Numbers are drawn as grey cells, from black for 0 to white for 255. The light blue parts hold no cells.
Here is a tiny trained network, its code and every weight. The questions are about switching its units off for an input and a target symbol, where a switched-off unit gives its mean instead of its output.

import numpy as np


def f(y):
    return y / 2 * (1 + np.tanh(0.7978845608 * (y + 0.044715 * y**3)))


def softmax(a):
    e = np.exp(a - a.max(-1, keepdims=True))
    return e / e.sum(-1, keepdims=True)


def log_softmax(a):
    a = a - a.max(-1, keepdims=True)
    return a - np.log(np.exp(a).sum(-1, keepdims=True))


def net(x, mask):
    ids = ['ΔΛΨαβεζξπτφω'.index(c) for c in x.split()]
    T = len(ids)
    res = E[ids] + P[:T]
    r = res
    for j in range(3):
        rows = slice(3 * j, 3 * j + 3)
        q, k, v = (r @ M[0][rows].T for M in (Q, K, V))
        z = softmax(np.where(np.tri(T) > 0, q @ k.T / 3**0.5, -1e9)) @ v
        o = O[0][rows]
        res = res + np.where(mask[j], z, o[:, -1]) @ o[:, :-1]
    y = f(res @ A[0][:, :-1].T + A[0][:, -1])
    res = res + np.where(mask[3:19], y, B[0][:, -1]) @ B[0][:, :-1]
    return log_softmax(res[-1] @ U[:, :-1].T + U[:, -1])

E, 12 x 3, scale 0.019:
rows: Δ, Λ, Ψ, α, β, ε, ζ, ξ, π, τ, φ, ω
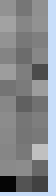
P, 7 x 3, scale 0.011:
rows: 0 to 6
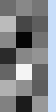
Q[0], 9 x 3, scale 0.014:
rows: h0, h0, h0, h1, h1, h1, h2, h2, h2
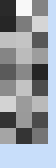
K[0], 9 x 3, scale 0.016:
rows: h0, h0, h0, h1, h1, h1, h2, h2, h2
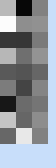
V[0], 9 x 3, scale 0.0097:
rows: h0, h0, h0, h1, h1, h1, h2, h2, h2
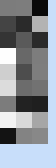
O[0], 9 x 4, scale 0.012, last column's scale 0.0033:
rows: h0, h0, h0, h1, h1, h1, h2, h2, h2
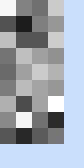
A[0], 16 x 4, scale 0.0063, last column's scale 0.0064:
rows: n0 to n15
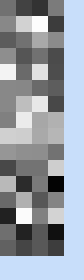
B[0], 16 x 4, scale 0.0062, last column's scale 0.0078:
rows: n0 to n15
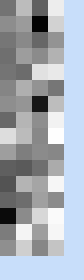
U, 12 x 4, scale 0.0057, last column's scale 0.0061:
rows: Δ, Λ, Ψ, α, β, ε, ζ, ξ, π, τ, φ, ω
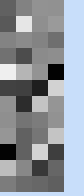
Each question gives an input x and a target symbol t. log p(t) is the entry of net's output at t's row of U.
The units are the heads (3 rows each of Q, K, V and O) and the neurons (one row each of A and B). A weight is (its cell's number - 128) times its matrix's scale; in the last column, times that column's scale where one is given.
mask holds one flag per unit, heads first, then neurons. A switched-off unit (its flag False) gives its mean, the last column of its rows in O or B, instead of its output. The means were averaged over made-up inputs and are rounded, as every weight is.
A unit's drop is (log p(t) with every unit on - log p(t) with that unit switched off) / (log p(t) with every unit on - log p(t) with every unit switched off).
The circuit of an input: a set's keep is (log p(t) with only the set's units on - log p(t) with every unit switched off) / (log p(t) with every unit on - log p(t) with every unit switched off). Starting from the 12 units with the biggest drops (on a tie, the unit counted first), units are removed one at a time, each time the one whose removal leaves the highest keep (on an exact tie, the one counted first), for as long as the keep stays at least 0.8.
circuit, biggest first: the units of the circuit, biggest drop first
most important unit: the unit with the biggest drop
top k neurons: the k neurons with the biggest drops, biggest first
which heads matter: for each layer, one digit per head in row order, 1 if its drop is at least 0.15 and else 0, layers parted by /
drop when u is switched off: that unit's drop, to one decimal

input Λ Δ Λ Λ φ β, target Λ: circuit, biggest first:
[h2 h1]
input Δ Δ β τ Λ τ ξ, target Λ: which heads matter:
101
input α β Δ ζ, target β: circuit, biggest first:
[h0 h2]
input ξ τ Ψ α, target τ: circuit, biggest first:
[h0]
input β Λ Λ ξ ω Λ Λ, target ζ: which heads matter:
101
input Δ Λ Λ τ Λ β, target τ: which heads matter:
100
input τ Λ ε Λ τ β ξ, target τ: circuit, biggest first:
[h0 h2 n13 n8]
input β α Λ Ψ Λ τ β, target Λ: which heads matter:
101
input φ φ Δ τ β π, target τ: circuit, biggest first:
[h0 n8]
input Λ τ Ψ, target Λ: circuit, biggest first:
[h2 h0]
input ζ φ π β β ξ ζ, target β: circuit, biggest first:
[h0 n8]
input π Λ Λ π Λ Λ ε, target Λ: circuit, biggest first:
[h0 h2]
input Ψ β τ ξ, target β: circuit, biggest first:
[h0 h2 n13]
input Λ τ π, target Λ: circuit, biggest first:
[h2 h0]
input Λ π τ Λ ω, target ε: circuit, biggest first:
[h1]
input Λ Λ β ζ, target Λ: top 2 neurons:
[n13 n7]
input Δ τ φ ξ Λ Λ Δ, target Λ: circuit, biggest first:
[h0 h2]
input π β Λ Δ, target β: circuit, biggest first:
[h0 h2 n13]
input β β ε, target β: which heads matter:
111
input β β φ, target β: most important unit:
h0
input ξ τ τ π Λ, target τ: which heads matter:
100
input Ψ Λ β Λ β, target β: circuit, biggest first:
[h0 h2 n8]
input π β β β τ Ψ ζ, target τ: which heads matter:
101
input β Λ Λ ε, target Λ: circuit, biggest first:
[h2 h0]
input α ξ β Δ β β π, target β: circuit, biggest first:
[h0 n8]
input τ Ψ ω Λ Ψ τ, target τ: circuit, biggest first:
[h2 n11 n14 h0]
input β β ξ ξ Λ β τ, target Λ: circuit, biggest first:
[h0]
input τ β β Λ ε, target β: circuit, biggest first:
[h0 h2 n8]
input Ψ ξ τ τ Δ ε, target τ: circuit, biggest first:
[h0 n8]
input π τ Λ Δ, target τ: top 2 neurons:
[n13 n8]
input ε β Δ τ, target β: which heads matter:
100
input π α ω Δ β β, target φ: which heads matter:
110
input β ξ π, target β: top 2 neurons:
[n8 n13]
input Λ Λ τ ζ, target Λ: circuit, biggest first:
[h2]
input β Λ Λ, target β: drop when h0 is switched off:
0.5
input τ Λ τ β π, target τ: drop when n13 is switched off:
0.2
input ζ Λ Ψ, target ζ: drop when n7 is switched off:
0.1
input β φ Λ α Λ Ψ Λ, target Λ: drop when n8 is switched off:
0.0
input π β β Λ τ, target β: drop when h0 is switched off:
0.4
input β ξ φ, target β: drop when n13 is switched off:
0.1
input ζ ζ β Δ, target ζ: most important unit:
h2
